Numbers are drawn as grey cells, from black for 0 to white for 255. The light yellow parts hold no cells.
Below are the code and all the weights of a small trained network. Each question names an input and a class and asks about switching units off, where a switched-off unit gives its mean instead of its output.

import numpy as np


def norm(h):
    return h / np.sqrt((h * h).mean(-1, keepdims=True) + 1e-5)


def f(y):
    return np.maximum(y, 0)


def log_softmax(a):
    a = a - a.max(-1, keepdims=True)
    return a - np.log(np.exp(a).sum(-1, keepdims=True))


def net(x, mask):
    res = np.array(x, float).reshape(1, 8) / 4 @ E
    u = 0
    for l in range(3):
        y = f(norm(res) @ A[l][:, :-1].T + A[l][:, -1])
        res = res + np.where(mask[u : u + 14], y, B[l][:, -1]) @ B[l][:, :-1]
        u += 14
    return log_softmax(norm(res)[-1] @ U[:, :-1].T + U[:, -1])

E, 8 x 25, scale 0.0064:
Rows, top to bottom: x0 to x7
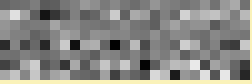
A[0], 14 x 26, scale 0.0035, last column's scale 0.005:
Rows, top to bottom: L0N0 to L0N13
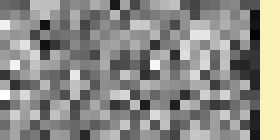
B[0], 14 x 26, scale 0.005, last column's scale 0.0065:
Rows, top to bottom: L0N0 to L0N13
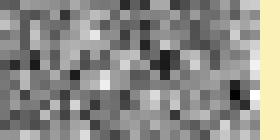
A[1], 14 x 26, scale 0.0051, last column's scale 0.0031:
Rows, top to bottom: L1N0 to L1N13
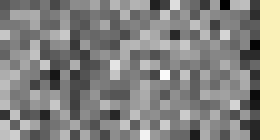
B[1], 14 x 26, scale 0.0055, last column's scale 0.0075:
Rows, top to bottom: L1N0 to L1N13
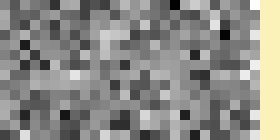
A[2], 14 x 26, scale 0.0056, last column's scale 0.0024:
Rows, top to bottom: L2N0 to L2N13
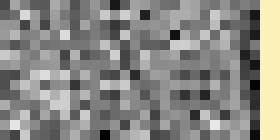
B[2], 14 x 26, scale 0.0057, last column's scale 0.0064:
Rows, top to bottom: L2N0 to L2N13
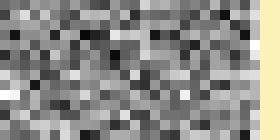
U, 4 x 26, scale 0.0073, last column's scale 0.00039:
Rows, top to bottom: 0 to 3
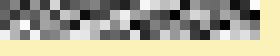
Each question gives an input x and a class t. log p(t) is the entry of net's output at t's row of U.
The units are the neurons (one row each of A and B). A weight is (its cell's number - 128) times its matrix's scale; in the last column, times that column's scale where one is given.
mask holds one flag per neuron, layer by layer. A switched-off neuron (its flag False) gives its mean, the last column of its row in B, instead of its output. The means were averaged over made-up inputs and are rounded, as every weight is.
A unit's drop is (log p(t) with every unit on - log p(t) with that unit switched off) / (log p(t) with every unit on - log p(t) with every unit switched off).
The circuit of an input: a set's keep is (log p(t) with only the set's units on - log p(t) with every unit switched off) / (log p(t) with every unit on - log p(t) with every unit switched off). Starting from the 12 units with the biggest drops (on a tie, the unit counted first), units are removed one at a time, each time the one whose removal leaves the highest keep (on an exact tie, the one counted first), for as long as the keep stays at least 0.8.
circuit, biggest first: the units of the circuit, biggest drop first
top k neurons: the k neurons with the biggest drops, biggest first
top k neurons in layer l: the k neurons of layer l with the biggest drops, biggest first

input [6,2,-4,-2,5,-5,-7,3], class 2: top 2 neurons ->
(L1N13, L1N3)
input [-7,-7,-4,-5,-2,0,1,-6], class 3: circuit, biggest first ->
(L2N7)
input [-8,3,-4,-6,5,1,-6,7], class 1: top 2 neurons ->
(L0N5, L0N6)
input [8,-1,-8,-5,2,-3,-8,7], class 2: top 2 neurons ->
(L1N3, L1N13)
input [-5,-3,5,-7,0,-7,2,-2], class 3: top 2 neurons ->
(L0N0, L0N6)
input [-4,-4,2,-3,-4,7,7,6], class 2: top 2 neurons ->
(L0N7, L1N0)
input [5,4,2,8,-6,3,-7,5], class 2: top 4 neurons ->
(L1N3, L1N13, L1N11, L0N10)
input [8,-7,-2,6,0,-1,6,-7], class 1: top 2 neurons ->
(L1N0, L2N13)
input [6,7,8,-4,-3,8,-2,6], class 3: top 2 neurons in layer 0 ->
(L0N2, L0N13)
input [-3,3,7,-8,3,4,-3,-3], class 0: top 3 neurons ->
(L1N11, L0N6, L0N5)
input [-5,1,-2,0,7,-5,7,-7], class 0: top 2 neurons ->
(L1N11, L0N6)
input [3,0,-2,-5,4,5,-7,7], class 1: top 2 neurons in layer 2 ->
(L2N3, L2N1)
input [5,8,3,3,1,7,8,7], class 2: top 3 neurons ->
(L0N7, L2N1, L1N0)
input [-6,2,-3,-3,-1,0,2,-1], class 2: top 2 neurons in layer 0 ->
(L0N7, L0N0)
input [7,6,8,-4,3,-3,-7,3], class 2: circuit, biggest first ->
(L1N13)
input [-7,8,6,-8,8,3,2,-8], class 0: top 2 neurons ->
(L1N11, L0N6)
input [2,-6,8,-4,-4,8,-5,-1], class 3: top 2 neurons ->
(L2N7, L0N0)
